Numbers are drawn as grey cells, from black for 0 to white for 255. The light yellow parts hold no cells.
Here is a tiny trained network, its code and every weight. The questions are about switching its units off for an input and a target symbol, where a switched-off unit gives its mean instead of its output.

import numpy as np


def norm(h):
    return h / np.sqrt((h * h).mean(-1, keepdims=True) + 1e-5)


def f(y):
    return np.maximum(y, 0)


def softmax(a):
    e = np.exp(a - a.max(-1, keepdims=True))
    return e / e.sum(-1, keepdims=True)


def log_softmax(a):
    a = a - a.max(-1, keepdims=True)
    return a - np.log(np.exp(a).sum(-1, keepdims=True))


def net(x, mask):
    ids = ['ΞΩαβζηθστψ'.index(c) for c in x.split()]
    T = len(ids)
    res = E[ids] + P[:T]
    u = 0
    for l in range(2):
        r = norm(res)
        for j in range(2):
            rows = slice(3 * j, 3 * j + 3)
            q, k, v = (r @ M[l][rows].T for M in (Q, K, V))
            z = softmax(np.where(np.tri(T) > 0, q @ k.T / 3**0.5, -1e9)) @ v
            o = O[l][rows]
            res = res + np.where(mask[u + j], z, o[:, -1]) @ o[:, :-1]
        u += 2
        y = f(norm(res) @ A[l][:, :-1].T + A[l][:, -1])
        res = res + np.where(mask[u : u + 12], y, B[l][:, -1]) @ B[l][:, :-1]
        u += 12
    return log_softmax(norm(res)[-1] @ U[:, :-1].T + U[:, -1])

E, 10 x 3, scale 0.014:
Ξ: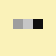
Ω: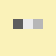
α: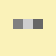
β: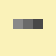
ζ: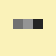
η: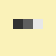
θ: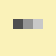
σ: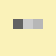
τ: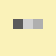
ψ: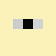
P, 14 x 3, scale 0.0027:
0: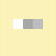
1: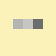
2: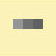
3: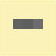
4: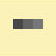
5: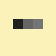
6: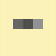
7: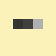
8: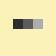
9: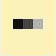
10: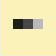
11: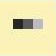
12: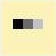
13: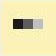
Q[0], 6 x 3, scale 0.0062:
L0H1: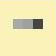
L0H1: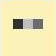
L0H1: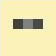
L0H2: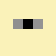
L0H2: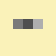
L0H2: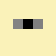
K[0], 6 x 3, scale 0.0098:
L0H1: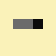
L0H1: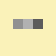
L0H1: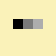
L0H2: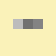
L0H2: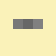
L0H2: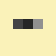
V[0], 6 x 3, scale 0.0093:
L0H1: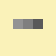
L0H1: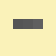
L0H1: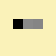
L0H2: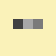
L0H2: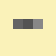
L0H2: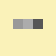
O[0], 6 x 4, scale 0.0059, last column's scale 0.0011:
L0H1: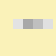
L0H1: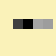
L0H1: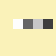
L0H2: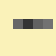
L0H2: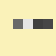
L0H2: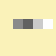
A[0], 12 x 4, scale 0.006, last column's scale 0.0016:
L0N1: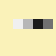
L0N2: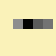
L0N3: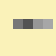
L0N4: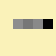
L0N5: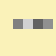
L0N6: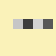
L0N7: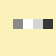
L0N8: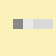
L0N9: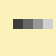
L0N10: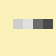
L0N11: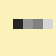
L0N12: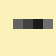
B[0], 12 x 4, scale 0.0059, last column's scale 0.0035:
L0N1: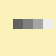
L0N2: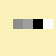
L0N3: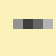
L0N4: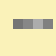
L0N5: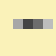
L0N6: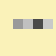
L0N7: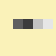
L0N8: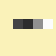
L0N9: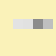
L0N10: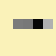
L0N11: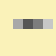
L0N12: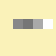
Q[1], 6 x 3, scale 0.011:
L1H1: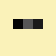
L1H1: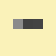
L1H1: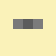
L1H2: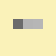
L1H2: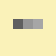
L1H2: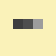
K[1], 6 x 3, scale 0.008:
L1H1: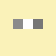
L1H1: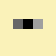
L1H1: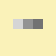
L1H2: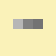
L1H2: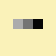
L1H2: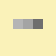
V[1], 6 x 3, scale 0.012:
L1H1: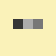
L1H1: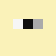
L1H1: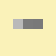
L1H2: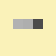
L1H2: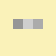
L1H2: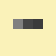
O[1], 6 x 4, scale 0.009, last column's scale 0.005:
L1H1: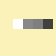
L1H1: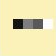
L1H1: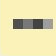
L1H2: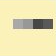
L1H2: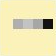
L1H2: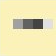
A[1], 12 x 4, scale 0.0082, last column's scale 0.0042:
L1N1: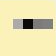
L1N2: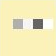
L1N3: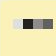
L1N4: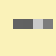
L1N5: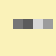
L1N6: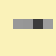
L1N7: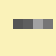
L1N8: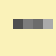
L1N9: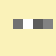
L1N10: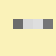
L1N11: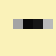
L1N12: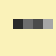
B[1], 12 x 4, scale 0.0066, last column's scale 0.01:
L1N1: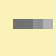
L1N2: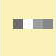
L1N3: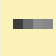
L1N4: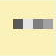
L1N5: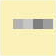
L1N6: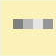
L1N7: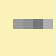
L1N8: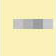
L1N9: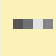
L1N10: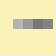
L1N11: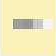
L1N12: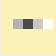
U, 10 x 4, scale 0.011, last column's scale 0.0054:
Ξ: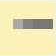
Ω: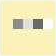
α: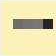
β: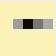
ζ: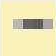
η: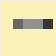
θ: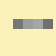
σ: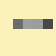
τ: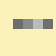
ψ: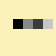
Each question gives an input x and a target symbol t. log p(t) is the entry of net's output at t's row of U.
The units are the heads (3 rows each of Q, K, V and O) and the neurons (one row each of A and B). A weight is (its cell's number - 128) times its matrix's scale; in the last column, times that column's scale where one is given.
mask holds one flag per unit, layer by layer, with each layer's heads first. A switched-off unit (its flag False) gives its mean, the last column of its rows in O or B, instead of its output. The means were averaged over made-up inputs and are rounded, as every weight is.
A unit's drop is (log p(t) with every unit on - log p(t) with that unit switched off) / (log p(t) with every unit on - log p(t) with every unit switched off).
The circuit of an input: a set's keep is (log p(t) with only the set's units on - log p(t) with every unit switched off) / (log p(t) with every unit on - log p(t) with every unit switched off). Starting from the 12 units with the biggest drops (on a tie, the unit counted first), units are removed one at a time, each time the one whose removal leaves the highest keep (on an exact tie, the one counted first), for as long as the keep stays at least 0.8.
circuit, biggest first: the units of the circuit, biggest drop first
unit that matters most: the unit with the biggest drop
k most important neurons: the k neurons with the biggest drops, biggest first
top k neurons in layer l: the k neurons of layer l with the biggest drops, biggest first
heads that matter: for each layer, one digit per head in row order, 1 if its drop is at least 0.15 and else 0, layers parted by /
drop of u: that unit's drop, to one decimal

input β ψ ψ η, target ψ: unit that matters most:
L1H1
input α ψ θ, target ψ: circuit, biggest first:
(L0H2; L1H1)
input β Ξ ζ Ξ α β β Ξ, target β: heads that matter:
01 / 01
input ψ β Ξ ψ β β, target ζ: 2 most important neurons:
(L0N7; L0N8)
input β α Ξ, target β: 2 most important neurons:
(L0N5; L0N2)
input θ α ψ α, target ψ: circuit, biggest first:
(L0H2; L1H1; L0N5)
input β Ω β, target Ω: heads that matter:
10 / 11
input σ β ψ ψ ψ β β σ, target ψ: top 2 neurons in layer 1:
(L1N11; L1N6)
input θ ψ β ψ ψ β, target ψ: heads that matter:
00 / 10
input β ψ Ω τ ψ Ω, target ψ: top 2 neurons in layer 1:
(L1N11; L1N6)
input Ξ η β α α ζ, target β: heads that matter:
01 / 00
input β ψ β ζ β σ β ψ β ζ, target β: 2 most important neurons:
(L0N6; L1N4)
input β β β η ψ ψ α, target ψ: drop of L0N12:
0.2
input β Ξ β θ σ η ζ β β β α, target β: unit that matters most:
L1H2
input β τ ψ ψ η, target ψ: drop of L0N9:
-0.1
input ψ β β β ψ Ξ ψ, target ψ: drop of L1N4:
-0.1
